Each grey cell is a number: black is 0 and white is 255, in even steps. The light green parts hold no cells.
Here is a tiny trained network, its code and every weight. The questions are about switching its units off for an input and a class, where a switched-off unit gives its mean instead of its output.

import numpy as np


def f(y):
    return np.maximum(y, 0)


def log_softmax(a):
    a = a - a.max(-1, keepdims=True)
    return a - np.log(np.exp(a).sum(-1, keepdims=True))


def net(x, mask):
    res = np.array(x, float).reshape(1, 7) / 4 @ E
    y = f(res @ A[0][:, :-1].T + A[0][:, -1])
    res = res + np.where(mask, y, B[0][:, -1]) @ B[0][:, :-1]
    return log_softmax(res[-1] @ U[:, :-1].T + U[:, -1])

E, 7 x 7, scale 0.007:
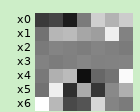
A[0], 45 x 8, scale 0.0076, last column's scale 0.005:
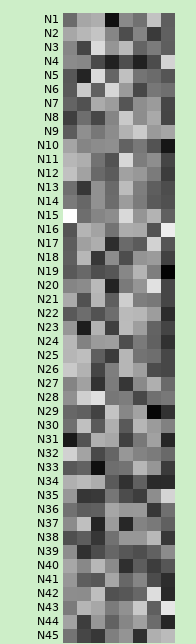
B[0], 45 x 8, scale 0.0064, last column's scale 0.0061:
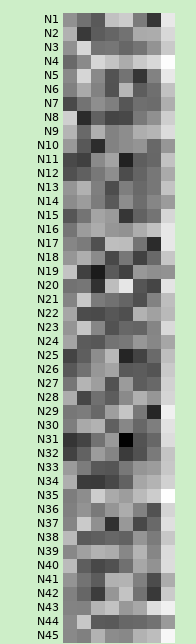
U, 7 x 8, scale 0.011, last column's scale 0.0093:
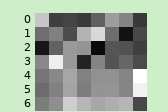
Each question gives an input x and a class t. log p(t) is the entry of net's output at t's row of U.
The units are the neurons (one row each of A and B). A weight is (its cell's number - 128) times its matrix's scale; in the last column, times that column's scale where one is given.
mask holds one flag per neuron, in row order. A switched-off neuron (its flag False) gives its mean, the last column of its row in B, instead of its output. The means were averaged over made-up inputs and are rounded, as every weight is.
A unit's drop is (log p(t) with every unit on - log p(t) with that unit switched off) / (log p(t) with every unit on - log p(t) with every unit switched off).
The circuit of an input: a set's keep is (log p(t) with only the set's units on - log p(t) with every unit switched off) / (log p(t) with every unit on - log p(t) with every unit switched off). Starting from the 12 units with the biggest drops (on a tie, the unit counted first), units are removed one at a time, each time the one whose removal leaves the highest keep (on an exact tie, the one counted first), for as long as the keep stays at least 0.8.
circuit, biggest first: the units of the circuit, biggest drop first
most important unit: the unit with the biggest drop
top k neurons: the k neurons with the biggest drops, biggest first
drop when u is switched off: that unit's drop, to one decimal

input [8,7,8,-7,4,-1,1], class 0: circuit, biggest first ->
N8, N22
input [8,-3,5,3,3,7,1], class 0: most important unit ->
N8
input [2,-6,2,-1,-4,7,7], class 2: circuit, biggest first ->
N32, N25
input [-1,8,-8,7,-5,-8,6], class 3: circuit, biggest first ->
N23, N21, N5
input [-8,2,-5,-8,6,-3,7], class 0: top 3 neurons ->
N34, N28, N2
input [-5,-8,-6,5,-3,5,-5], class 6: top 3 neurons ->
N4, N35, N39
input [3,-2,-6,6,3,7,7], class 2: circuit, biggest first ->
N25, N11, N32
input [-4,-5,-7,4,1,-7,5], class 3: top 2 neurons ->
N23, N21
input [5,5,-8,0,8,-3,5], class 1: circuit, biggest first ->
N20, N1
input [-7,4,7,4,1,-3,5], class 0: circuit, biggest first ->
N34, N2
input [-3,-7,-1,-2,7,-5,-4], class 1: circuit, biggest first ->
N17, N1
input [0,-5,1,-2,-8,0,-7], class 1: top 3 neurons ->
N29, N41, N36
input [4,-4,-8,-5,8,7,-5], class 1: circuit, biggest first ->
N17, N20
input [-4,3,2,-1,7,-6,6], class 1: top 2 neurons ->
N20, N1
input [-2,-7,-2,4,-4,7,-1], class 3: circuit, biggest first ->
N37
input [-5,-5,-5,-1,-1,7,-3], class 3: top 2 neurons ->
N37, N27
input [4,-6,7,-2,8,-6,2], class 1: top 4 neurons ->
N20, N1, N17, N42
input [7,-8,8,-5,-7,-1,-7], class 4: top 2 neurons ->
N35, N45
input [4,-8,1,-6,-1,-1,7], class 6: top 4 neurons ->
N4, N35, N45, N31
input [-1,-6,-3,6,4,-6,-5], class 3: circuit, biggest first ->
N5
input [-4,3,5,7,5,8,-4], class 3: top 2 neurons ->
N37, N18
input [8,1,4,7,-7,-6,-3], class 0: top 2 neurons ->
N8, N22
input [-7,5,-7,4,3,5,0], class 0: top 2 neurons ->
N34, N2
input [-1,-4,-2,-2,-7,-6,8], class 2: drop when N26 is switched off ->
0.1
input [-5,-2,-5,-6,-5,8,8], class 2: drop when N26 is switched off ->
0.3
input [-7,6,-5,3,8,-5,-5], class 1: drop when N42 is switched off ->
0.2
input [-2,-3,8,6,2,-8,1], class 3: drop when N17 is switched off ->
0.0
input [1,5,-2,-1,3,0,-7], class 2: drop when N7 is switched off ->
0.1
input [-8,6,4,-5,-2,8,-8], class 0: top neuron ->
N2
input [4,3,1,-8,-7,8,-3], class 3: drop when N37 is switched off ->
0.3
